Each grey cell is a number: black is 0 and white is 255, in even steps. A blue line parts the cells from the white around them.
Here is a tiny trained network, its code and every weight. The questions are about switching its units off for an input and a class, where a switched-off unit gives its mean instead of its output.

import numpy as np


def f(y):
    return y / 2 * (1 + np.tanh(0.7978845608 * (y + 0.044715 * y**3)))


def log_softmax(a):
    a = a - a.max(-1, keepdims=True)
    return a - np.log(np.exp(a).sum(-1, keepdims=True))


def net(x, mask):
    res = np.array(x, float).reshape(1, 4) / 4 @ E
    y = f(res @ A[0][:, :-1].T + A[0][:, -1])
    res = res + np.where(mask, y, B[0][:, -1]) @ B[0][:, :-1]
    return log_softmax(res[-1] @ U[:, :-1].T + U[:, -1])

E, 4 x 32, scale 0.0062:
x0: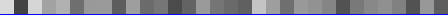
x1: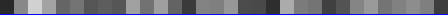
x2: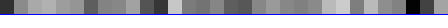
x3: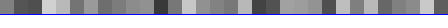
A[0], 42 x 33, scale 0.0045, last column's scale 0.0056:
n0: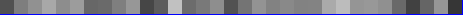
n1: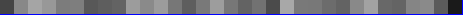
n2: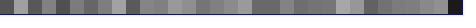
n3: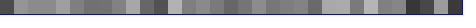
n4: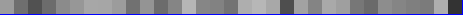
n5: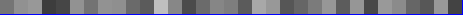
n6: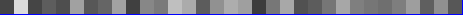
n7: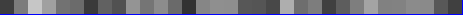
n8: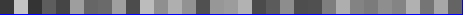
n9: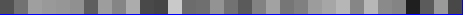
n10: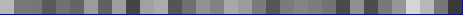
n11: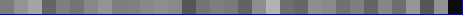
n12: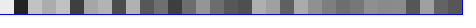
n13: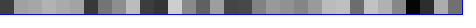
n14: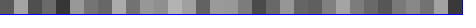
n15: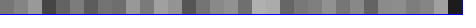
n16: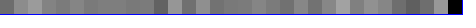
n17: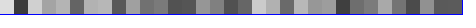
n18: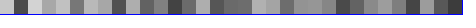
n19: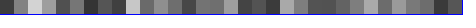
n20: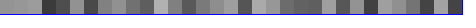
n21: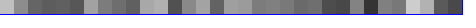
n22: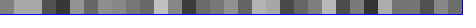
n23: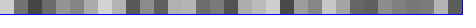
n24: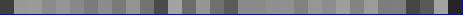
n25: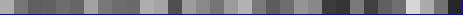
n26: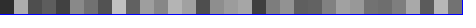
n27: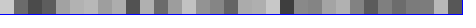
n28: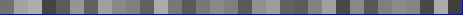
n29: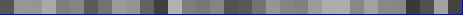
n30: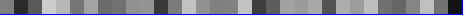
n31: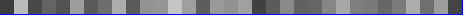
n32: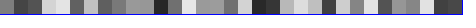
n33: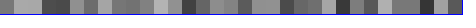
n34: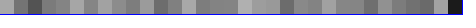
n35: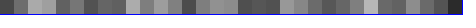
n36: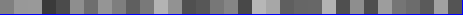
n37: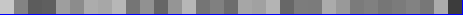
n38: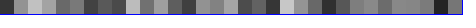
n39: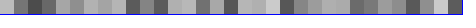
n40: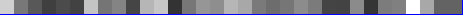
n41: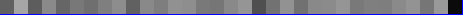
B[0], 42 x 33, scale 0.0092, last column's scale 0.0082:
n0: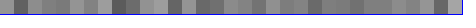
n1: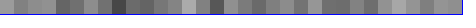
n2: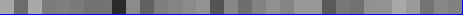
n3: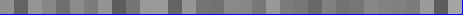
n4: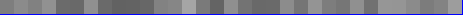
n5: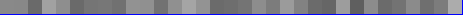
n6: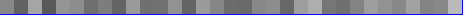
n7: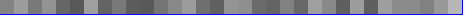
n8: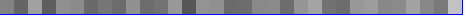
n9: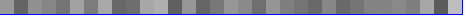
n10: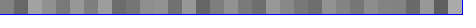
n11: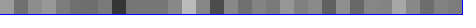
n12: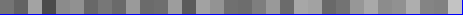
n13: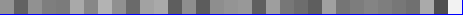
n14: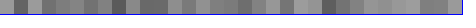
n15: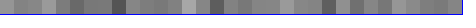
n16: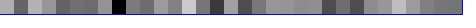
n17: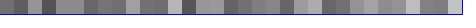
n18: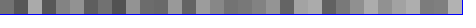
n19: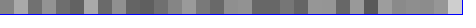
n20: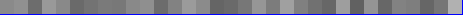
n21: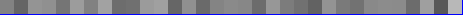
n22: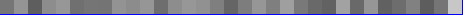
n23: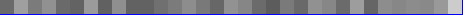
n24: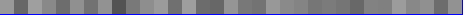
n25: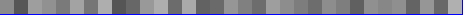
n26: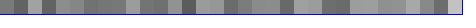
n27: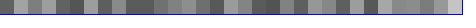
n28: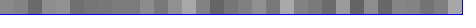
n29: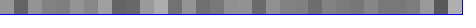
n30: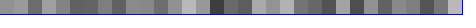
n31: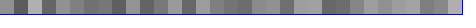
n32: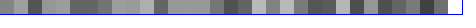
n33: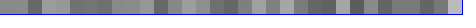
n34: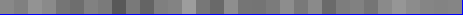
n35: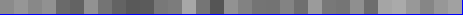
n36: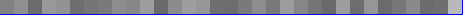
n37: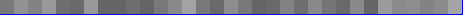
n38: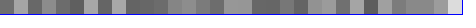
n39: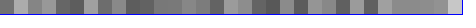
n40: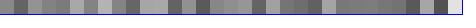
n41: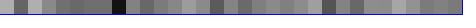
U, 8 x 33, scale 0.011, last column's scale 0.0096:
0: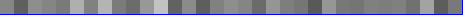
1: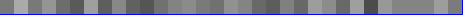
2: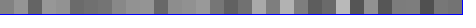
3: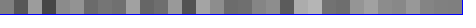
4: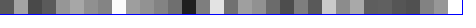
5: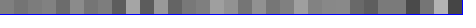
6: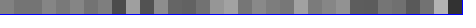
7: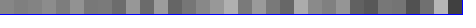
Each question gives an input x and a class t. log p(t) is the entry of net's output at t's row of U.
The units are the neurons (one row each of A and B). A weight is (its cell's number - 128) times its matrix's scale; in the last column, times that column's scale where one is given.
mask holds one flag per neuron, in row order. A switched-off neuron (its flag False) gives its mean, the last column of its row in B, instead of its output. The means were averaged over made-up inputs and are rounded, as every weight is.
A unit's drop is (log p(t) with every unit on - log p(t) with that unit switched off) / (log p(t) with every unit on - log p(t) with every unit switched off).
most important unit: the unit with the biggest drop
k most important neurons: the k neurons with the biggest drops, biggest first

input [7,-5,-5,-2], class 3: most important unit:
n17
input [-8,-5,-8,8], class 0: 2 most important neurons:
[n40; n25]
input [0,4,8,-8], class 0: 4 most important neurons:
[n13; n9; n32; n29]
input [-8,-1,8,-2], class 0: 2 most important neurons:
[n13; n9]
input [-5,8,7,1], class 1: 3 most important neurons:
[n19; n38; n7]
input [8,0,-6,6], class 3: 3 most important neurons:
[n12; n17; n18]
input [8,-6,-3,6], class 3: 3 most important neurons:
[n12; n17; n18]
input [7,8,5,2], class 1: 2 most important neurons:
[n19; n38]
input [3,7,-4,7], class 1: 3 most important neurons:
[n38; n7; n19]
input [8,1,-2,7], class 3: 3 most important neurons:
[n12; n18; n17]
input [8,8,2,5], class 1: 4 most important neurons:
[n38; n19; n7; n35]
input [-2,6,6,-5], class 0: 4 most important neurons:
[n13; n9; n29; n27]
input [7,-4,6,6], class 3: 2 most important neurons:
[n12; n17]
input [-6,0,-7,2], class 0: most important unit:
n40
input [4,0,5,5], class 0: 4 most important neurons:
[n13; n9; n22; n33]
